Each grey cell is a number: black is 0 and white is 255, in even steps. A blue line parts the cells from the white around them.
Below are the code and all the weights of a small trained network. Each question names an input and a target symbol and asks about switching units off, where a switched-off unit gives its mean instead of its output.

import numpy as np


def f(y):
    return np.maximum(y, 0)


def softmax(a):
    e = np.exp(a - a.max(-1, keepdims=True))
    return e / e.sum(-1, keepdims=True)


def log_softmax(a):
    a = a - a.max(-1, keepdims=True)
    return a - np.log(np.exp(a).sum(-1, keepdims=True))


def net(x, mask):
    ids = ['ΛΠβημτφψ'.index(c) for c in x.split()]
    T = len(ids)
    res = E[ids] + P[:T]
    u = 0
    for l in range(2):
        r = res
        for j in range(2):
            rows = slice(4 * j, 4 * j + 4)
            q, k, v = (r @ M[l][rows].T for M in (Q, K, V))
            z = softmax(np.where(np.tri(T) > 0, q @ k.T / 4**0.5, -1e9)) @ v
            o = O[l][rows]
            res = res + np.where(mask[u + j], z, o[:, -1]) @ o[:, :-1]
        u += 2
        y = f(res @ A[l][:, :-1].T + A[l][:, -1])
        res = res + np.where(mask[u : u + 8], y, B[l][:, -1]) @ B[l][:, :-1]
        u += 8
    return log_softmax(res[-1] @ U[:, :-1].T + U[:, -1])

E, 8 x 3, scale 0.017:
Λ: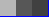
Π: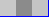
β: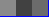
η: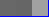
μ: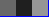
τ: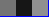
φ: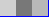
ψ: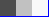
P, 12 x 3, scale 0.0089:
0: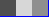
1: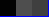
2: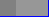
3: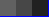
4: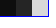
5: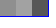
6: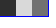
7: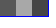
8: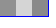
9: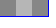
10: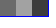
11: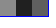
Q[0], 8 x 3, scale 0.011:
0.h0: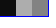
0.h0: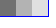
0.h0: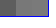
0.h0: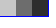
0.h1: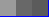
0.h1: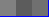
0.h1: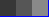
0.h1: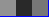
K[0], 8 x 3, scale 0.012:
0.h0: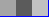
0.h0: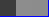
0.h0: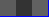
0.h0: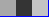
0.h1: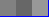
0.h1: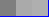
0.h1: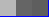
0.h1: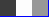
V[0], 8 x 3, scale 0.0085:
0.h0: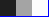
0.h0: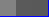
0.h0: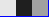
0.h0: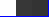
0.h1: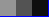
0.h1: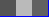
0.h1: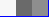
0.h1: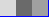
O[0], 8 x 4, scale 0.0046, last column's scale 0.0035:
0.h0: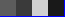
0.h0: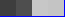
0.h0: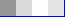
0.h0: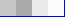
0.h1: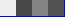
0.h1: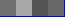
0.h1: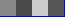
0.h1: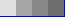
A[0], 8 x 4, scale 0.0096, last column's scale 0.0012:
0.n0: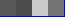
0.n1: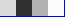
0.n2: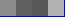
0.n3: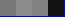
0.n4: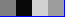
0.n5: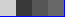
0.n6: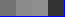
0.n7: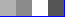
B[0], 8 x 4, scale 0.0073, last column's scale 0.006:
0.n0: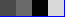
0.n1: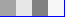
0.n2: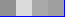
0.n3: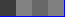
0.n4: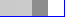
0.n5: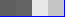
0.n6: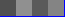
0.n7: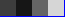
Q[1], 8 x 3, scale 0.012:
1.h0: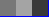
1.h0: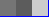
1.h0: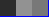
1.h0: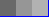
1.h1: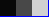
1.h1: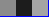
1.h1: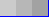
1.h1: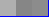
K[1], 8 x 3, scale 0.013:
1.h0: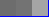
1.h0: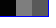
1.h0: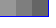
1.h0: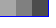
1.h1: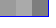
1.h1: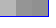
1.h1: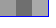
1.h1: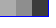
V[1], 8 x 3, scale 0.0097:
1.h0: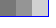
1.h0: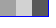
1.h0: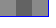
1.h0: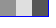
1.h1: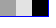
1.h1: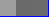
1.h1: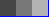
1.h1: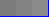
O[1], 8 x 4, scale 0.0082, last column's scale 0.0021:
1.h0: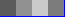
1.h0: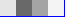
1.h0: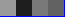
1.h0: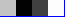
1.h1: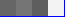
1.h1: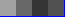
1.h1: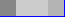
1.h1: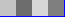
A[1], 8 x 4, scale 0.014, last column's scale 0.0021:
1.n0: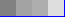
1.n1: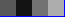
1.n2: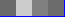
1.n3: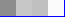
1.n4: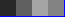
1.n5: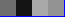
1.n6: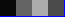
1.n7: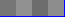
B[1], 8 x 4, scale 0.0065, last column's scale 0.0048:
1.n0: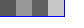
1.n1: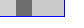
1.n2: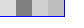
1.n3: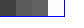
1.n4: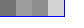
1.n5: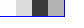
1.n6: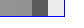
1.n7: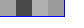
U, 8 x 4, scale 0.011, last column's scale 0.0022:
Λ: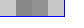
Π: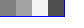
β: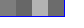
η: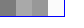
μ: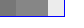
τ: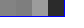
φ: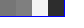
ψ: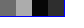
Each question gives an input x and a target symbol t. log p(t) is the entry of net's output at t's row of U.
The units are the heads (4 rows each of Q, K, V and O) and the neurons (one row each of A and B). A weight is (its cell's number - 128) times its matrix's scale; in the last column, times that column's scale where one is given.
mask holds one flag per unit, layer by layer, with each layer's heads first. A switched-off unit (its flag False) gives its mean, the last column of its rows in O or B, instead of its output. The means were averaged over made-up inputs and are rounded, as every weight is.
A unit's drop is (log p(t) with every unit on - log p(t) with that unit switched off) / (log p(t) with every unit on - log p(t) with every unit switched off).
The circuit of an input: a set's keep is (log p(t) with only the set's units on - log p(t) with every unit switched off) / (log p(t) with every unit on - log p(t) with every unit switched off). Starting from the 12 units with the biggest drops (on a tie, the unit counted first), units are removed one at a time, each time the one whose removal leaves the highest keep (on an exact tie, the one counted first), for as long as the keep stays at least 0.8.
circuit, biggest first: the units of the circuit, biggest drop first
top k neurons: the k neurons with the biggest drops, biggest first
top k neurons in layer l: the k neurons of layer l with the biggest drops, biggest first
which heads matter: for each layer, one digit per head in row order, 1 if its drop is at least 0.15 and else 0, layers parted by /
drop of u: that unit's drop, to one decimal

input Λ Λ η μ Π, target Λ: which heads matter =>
11 / 01
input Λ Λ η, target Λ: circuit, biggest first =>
(0.h0; 1.h0)
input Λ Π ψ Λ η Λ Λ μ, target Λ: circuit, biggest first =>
(1.n1; 1.h0; 1.n5)
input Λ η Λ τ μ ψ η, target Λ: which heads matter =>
11 / 10
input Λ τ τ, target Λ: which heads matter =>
11 / 11
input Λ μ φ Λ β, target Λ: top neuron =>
(1.n5)
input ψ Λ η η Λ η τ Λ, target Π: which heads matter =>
01 / 01
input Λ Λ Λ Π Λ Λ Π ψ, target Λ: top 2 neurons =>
(0.n1; 1.n1)
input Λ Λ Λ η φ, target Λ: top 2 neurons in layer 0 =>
(0.n7; 0.n2)
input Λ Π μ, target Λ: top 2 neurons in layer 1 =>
(1.n5; 1.n3)
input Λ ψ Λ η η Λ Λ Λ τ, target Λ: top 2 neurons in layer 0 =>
(0.n7; 0.n5)
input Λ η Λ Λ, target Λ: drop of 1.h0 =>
0.5
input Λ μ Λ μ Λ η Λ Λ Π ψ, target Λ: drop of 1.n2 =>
0.0
